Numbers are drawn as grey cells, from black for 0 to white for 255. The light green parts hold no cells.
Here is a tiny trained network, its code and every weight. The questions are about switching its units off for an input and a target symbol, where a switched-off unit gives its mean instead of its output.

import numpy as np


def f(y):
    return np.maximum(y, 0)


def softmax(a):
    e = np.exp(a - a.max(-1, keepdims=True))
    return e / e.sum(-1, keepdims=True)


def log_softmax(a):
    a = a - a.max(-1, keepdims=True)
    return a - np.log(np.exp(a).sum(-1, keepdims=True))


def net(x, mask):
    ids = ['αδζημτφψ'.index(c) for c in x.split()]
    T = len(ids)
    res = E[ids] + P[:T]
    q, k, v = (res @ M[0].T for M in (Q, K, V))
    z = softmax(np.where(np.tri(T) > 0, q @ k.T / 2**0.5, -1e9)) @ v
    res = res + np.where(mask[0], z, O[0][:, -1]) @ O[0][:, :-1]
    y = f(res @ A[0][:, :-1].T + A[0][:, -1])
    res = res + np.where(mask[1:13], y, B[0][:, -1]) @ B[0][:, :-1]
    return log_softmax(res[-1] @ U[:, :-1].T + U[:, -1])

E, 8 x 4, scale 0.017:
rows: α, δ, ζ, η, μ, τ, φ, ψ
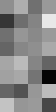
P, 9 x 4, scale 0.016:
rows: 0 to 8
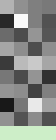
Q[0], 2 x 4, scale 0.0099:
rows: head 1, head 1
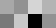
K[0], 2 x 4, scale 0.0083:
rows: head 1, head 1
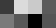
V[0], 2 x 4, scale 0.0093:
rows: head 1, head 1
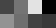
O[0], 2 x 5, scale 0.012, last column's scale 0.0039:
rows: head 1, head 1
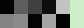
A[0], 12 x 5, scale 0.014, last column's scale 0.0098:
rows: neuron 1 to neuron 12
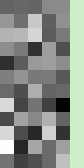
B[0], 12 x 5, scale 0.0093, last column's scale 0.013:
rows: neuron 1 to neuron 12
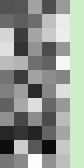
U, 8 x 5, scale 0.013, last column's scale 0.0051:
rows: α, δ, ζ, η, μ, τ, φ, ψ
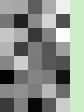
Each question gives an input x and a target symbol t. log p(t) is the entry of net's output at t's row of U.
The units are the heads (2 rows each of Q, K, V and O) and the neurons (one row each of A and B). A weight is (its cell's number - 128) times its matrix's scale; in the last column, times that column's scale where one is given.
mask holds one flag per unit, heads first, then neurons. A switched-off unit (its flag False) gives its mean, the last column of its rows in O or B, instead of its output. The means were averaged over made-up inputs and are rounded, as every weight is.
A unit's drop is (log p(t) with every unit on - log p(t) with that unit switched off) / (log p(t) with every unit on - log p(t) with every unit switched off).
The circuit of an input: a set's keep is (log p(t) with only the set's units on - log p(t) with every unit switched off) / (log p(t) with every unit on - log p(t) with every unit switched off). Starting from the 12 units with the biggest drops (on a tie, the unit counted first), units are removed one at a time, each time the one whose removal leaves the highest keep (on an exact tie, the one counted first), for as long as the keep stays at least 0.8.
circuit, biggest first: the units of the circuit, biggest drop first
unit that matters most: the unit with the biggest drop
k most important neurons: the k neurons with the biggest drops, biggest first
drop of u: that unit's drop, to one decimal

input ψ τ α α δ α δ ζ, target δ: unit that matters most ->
neuron 2
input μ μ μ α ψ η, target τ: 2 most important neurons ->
neuron 12; neuron 3
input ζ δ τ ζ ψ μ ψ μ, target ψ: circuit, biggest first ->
head 1; neuron 7
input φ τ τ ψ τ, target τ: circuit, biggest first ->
head 1; neuron 12; neuron 7
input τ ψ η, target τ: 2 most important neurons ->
neuron 12; neuron 1
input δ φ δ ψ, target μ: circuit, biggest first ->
neuron 11; neuron 8
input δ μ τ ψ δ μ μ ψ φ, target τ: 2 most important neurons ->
neuron 12; neuron 2
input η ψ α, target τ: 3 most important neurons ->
neuron 3; neuron 5; neuron 12
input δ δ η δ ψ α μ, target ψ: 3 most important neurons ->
neuron 10; neuron 11; neuron 5
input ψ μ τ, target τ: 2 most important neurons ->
neuron 12; neuron 5
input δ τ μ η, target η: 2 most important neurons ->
neuron 4; neuron 11
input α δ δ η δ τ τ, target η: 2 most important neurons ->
neuron 4; neuron 12
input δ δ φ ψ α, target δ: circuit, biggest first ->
head 1; neuron 3
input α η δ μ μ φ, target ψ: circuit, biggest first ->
neuron 3
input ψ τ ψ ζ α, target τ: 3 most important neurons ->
neuron 12; neuron 1; neuron 7
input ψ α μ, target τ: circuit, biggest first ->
neuron 5; head 1; neuron 12
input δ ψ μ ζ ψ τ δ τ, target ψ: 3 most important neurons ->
neuron 7; neuron 5; neuron 3
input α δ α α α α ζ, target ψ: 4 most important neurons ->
neuron 10; neuron 3; neuron 12; neuron 5
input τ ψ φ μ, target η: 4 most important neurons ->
neuron 4; neuron 11; neuron 7; neuron 12
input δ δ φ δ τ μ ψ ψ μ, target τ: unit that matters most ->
neuron 5
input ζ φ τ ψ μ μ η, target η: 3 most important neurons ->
neuron 4; neuron 11; neuron 12
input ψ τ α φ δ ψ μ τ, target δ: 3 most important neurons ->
neuron 3; neuron 2; neuron 11
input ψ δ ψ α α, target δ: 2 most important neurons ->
neuron 3; neuron 11
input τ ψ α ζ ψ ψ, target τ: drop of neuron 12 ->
0.2
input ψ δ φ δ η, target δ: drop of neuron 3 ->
0.5
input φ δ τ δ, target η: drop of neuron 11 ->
0.3
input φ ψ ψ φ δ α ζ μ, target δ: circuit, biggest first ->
neuron 11
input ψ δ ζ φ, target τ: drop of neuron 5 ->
0.3
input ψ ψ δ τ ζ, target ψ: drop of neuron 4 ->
0.0
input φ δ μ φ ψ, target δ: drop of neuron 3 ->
0.6
